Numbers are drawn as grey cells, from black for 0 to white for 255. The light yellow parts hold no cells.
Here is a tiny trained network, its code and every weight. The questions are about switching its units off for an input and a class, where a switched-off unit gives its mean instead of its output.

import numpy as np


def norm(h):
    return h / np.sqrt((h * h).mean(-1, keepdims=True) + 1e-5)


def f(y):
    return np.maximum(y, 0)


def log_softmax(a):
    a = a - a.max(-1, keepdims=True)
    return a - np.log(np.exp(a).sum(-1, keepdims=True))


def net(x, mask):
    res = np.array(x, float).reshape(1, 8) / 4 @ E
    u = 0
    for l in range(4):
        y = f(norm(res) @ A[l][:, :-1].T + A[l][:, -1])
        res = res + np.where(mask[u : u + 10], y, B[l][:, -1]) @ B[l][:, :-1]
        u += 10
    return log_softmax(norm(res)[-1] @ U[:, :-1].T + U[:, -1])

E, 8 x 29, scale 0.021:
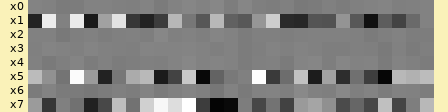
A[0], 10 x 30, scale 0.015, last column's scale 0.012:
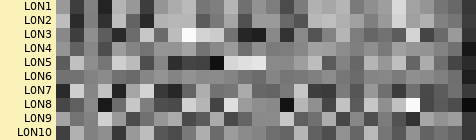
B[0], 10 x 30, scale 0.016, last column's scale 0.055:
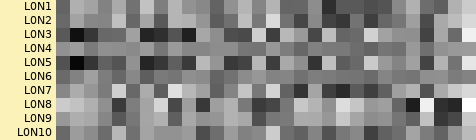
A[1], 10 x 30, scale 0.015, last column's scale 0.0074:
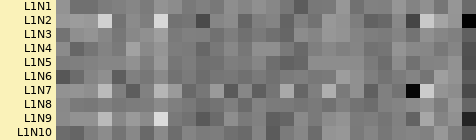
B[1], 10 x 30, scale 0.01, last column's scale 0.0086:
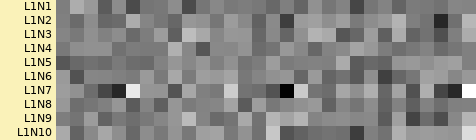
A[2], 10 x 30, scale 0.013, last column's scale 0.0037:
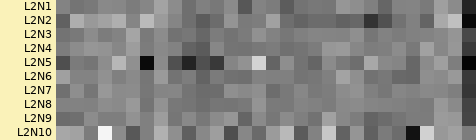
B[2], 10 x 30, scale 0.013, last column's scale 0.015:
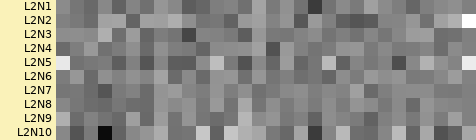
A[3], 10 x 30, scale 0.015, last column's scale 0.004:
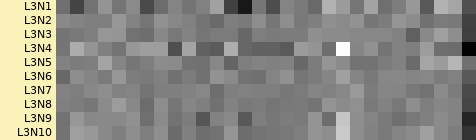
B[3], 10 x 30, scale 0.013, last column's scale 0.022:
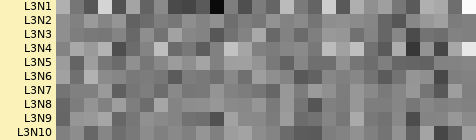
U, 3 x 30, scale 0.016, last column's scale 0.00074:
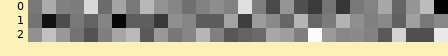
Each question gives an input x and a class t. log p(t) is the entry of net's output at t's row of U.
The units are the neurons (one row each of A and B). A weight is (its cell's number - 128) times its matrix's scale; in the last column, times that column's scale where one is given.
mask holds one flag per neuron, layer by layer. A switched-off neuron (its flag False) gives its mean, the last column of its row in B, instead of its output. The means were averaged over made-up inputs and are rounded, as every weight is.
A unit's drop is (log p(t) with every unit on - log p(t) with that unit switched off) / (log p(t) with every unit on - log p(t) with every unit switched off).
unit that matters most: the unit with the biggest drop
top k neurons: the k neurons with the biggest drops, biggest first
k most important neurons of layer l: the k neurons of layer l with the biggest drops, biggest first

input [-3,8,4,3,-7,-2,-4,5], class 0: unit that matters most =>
L0N7
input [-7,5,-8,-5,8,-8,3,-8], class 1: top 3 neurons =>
L0N5, L0N9, L0N1
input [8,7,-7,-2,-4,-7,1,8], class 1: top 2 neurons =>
L0N3, L0N2
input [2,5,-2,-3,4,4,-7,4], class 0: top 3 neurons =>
L0N8, L0N5, L0N7
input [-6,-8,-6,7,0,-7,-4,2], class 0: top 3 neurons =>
L0N2, L0N1, L0N9
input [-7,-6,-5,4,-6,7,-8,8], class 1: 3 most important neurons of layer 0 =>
L0N8, L0N3, L0N7
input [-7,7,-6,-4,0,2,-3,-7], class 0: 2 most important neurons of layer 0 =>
L0N7, L0N3
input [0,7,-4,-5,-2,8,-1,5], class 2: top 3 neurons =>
L0N9, L0N2, L0N1
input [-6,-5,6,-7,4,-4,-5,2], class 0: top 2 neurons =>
L0N2, L0N1
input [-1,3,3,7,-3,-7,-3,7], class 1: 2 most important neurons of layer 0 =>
L0N3, L0N9
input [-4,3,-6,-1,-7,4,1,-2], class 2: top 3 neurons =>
L0N9, L0N2, L0N1
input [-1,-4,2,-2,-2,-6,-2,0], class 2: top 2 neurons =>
L0N8, L0N7
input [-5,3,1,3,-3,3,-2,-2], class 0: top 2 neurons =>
L0N8, L0N7
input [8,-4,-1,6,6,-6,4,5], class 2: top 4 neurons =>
L0N8, L0N5, L0N7, L0N1
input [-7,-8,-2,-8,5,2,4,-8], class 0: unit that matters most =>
L0N2
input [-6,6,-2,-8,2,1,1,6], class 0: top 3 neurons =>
L0N7, L0N5, L0N10
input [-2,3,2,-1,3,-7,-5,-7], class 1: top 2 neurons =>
L0N5, L0N9
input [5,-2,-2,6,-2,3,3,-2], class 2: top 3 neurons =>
L0N9, L0N3, L0N7
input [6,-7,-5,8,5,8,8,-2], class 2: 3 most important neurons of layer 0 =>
L0N9, L0N7, L0N10
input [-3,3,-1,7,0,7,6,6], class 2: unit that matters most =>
L0N9
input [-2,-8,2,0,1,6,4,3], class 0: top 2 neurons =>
L0N8, L0N2
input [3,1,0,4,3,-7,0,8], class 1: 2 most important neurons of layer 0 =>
L0N3, L0N9
